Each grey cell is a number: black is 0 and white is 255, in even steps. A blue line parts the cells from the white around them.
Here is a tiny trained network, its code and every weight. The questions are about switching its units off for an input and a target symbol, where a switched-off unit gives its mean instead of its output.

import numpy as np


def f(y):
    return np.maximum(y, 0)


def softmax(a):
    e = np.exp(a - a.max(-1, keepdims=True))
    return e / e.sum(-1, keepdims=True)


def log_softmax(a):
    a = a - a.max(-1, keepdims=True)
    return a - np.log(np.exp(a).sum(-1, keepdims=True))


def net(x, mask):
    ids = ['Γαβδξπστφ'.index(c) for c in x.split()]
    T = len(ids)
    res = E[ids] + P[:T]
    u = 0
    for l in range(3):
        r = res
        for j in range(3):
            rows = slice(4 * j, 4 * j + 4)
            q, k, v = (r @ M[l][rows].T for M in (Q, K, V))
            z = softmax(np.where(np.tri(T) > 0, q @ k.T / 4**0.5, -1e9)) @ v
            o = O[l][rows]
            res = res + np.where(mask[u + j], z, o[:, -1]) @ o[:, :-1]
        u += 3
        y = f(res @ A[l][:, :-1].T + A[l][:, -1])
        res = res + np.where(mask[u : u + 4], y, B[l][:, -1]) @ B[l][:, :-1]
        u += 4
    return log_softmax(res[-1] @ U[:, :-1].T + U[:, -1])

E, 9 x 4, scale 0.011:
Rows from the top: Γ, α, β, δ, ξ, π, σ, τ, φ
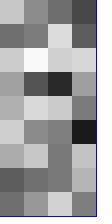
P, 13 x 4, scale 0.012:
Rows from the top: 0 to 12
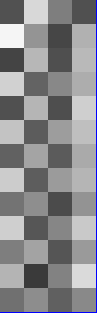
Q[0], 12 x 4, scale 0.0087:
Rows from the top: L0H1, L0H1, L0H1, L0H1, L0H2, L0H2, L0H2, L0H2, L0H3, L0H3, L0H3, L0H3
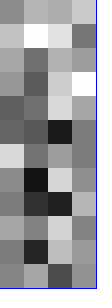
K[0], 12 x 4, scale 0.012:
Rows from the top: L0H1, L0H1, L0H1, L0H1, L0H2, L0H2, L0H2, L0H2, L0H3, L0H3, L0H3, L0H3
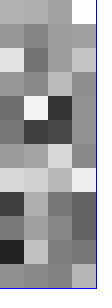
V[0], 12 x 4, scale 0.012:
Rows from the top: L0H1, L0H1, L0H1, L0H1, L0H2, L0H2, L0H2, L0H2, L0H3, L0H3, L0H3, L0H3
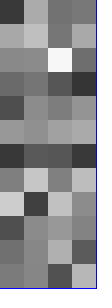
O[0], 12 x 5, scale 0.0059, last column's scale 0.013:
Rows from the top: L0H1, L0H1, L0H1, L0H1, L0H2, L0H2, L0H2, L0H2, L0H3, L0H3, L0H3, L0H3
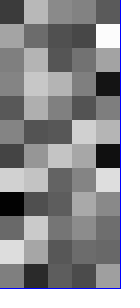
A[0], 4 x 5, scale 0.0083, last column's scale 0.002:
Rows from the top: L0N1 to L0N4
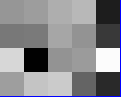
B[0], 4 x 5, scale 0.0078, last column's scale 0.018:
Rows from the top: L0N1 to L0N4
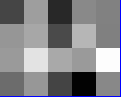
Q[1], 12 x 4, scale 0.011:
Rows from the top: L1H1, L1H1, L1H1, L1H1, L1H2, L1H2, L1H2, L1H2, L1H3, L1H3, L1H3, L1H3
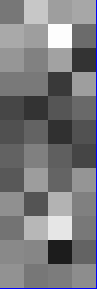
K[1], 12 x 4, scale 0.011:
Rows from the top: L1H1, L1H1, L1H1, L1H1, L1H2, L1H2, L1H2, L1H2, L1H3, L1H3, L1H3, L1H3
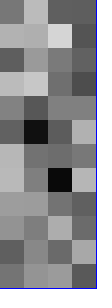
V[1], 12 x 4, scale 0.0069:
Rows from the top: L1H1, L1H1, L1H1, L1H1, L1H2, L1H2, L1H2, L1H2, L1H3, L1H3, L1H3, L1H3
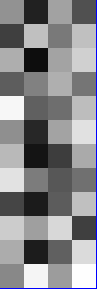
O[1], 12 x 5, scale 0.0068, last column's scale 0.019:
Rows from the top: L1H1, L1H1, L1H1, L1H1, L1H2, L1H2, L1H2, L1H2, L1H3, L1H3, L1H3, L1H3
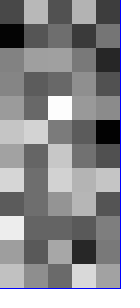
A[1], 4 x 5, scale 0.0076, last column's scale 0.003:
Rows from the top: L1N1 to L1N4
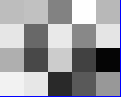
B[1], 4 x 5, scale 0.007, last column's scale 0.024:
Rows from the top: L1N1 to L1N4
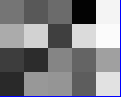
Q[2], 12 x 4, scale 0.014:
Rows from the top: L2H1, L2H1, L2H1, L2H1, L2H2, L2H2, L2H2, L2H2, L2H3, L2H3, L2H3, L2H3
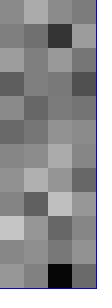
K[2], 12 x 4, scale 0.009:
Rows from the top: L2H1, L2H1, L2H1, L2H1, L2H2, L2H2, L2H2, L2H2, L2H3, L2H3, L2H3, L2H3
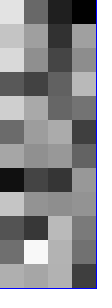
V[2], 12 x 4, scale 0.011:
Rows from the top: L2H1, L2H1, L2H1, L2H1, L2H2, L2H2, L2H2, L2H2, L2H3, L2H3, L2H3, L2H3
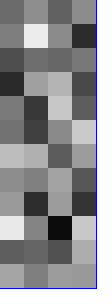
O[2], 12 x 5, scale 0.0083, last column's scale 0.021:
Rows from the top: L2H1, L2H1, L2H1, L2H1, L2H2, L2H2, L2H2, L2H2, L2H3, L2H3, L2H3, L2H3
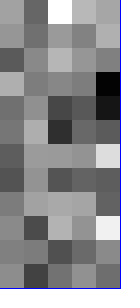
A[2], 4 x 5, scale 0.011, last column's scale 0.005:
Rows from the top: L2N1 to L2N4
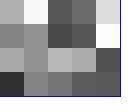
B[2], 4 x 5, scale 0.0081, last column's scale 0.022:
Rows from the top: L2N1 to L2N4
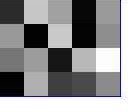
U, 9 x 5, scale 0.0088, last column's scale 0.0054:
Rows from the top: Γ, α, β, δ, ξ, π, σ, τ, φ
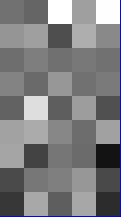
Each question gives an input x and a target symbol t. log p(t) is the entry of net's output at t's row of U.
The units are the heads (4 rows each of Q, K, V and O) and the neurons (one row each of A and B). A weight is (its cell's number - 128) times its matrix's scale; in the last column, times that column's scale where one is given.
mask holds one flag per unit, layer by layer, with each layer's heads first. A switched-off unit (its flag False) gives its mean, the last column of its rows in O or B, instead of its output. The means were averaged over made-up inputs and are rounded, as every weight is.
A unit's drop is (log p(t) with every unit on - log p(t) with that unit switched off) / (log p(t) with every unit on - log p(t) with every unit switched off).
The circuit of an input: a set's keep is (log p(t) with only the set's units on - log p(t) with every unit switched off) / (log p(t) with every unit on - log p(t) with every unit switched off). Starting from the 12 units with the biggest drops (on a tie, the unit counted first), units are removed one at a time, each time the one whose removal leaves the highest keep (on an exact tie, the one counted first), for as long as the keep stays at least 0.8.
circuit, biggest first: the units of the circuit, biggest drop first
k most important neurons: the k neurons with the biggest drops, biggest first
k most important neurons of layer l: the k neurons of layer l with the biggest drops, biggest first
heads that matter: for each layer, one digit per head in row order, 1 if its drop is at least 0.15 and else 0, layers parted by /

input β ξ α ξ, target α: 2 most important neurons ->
L1N2, L2N3
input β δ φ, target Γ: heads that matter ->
101 / 001 / 000
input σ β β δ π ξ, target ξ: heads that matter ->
111 / 010 / 001
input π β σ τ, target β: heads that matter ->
111 / 010 / 011
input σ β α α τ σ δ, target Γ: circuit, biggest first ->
L1H3, L2H3
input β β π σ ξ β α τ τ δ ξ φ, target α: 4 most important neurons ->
L1N2, L1N1, L1N4, L0N4
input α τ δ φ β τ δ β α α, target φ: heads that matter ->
111 / 110 / 110
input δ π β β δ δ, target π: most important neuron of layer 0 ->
L0N3
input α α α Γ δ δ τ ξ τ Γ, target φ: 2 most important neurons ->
L0N4, L0N3
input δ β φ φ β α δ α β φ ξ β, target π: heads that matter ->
010 / 000 / 000
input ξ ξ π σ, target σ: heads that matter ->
111 / 110 / 010
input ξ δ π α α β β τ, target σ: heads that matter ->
111 / 110 / 100
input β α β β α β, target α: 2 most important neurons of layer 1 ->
L1N2, L1N3
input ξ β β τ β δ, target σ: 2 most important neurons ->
L0N4, L1N1
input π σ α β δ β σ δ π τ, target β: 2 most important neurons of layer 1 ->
L1N2, L1N1
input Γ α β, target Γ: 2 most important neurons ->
L0N3, L1N1
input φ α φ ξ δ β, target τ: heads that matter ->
111 / 110 / 100
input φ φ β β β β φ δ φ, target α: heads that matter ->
110 / 110 / 010
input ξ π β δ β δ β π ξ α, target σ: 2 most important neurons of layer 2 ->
L2N3, L2N2
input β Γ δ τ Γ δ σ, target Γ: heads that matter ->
011 / 001 / 001
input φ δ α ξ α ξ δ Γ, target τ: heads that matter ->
111 / 110 / 110
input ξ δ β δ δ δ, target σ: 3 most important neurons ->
L0N4, L1N2, L1N1
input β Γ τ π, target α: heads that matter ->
011 / 010 / 000
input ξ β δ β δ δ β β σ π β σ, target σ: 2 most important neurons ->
L0N4, L1N2
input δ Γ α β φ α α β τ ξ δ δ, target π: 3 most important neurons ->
L1N1, L1N2, L0N3
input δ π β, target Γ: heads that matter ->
111 / 101 / 000
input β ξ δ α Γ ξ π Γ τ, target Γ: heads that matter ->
010 / 001 / 001
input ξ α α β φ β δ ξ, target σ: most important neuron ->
L0N4
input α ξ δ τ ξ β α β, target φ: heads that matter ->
111 / 110 / 110
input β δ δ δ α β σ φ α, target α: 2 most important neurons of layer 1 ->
L1N2, L1N4
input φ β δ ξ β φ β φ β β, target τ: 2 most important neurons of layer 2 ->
L2N3, L2N4
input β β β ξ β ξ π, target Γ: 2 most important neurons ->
L1N3, L0N3
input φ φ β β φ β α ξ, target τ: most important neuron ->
L0N4
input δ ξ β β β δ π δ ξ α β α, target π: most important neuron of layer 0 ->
L0N3
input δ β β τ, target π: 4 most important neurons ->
L1N2, L1N1, L0N3, L2N1
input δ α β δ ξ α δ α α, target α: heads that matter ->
100 / 010 / 100
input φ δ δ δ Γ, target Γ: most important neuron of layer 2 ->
L2N4
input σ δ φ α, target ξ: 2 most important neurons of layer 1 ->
L1N2, L1N4
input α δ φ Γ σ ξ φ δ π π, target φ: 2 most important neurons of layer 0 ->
L0N4, L0N1
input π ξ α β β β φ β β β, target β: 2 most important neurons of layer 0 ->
L0N4, L0N3
